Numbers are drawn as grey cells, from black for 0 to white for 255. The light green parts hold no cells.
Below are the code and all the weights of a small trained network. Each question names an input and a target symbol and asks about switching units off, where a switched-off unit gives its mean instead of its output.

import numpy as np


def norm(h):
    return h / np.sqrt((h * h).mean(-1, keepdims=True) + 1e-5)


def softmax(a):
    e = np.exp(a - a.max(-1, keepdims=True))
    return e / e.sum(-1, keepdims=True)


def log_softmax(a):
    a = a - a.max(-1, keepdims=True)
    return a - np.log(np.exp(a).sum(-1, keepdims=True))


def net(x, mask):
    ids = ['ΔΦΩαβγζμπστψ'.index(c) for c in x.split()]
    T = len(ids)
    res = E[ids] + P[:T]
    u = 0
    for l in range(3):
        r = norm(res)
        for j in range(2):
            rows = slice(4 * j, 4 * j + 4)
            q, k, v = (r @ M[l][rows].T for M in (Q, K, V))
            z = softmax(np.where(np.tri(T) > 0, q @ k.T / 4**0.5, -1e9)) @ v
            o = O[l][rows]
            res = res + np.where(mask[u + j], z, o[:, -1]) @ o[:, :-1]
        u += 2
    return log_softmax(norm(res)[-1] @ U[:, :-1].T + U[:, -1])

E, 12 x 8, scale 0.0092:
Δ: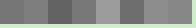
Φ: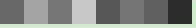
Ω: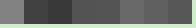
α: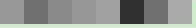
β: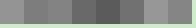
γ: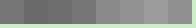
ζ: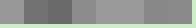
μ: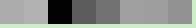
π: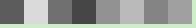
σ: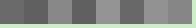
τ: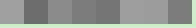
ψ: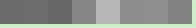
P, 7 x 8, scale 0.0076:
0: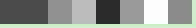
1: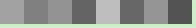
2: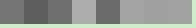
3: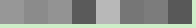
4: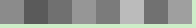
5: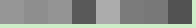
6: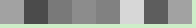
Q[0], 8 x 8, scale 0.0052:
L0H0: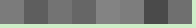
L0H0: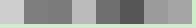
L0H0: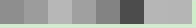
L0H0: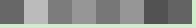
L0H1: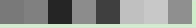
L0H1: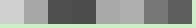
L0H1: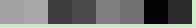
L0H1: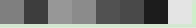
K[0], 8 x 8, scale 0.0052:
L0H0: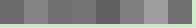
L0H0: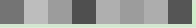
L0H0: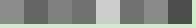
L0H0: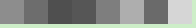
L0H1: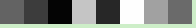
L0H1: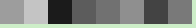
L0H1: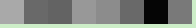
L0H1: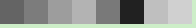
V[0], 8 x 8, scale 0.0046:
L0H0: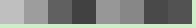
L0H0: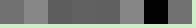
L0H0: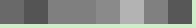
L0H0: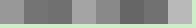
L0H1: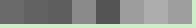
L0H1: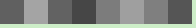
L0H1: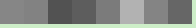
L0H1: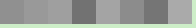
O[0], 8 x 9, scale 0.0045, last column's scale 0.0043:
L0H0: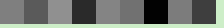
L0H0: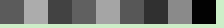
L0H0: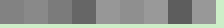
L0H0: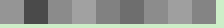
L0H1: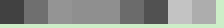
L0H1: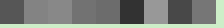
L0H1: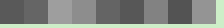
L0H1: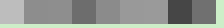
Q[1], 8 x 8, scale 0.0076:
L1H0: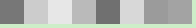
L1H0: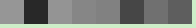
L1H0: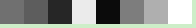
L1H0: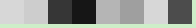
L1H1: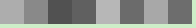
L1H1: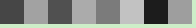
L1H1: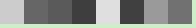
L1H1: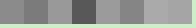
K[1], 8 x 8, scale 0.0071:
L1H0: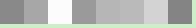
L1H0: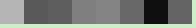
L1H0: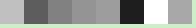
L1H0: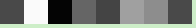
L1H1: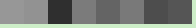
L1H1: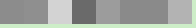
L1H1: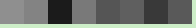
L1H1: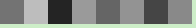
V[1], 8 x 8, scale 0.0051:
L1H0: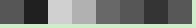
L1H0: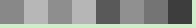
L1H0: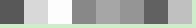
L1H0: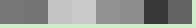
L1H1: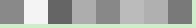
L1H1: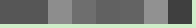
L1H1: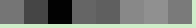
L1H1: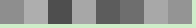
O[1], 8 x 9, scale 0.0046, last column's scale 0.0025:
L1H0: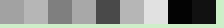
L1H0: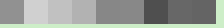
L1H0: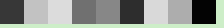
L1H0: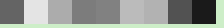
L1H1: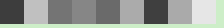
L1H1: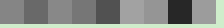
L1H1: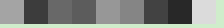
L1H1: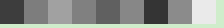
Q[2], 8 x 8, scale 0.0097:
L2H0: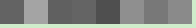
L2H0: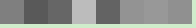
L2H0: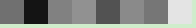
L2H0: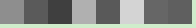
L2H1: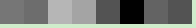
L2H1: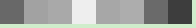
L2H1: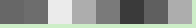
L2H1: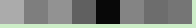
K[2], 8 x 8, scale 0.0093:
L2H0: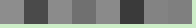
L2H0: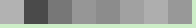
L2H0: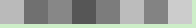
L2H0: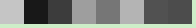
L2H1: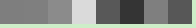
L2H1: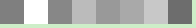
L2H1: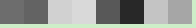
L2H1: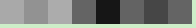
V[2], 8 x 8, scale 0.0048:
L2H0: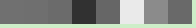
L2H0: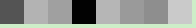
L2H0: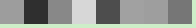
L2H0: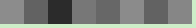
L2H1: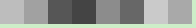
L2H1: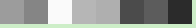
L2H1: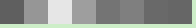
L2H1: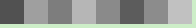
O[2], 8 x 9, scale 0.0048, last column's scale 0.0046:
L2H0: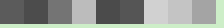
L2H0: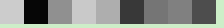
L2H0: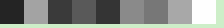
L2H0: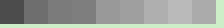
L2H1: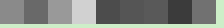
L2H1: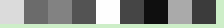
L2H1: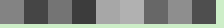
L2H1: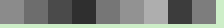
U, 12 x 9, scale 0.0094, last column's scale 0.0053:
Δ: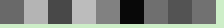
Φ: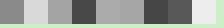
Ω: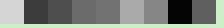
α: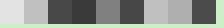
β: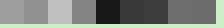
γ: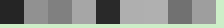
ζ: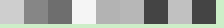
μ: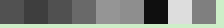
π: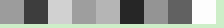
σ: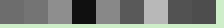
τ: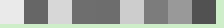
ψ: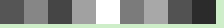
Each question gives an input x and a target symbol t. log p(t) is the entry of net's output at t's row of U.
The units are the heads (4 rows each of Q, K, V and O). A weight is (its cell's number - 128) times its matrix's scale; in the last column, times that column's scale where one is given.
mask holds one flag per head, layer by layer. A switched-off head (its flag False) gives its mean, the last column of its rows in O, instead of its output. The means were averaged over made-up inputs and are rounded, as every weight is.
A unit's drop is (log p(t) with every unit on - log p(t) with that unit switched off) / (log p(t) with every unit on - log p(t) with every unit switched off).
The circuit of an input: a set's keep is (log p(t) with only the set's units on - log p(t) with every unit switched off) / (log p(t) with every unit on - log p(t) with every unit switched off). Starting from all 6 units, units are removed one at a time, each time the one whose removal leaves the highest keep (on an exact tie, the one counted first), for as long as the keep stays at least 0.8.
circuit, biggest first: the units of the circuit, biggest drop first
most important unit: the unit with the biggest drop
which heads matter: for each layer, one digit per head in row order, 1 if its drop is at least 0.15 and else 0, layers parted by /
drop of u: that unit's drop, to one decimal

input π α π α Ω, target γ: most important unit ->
L2H1
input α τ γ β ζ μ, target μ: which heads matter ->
00 / 10 / 00
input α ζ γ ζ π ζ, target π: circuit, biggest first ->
[L1H0, L2H0]
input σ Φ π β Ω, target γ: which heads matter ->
00 / 10 / 11
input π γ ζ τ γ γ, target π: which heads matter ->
00 / 10 / 10
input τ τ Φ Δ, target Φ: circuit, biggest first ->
[L2H1, L1H0]
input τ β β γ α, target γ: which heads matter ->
00 / 10 / 00
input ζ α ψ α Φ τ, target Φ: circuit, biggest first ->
[L1H0, L2H1]
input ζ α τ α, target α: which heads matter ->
01 / 00 / 00
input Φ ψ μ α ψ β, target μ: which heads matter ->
00 / 00 / 00
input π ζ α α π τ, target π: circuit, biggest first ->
[L2H0, L1H0]
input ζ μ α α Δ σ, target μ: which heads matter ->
00 / 10 / 00
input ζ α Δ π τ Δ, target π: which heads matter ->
00 / 00 / 10
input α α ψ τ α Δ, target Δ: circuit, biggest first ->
[L2H1, L0H1]
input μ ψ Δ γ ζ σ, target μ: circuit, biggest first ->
[L1H0]
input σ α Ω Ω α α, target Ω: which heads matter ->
00 / 01 / 00
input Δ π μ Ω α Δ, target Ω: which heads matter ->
00 / 11 / 00
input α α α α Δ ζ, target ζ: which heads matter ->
01 / 00 / 01
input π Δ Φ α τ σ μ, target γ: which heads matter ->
00 / 10 / 01
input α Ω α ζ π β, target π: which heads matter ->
00 / 10 / 00
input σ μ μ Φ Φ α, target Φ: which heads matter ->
00 / 00 / 00
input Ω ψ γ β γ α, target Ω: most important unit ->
L0H1
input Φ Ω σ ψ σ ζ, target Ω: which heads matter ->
00 / 01 / 00
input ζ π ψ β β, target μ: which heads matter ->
11 / 10 / 01
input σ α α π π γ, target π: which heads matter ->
00 / 00 / 10
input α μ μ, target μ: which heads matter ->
00 / 11 / 00
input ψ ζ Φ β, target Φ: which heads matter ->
00 / 10 / 01
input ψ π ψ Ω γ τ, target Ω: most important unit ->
L1H1
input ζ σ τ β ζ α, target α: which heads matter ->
01 / 01 / 00
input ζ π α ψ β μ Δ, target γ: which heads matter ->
00 / 10 / 01
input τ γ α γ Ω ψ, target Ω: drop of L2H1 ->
0.0
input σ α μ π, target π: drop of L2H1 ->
0.0
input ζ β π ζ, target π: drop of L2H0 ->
0.4
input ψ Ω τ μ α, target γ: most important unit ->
L1H0
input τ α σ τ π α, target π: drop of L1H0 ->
0.2
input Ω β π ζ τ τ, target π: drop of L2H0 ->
0.1
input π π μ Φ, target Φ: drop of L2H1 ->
0.2
